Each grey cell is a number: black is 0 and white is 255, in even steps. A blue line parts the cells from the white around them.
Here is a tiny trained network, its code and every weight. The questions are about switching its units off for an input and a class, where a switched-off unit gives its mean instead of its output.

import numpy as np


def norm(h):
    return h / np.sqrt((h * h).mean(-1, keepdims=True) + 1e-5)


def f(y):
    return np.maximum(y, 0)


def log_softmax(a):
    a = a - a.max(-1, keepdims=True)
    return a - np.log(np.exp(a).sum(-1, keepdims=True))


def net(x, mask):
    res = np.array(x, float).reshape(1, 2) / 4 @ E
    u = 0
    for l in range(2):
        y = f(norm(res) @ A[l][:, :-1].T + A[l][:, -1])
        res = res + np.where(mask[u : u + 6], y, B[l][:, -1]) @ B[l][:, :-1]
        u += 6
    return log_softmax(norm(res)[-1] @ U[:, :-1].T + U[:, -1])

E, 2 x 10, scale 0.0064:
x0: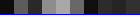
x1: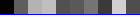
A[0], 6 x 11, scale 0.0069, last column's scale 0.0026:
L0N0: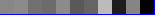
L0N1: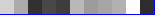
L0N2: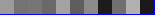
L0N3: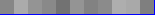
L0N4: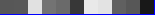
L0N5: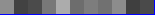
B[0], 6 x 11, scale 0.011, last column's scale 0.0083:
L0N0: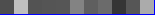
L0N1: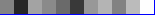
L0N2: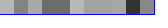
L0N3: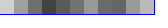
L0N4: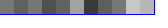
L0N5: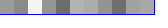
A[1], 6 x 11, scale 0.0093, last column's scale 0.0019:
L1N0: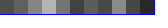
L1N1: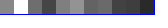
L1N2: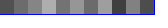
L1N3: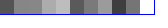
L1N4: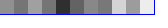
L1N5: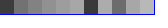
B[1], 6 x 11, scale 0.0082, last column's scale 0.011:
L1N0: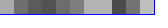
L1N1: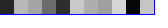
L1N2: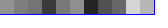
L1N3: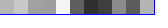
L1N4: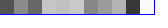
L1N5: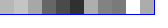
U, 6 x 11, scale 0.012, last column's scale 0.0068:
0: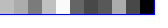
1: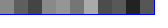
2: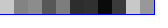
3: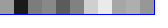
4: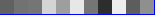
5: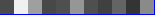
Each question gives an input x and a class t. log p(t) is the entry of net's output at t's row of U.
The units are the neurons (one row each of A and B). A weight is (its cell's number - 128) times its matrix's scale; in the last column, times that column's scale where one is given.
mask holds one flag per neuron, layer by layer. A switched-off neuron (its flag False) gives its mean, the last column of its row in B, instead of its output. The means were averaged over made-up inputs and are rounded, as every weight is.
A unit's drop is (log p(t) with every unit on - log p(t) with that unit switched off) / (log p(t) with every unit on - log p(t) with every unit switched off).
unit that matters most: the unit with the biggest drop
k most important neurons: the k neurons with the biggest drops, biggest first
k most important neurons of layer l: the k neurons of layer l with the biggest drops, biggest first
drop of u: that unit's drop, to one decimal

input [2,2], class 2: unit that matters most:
L0N3
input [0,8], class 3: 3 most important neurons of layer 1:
(L1N0, L1N3, L1N1)
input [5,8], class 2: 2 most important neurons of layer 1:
(L1N1, L1N4)
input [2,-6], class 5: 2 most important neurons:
(L0N0, L1N1)
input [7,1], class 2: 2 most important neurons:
(L0N3, L1N4)
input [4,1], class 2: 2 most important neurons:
(L0N3, L0N0)
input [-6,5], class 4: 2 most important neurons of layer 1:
(L1N4, L1N0)
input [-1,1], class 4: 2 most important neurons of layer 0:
(L0N1, L0N0)
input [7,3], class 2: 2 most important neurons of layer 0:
(L0N0, L0N3)
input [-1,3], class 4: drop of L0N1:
0.1
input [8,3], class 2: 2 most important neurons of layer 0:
(L0N0, L0N3)
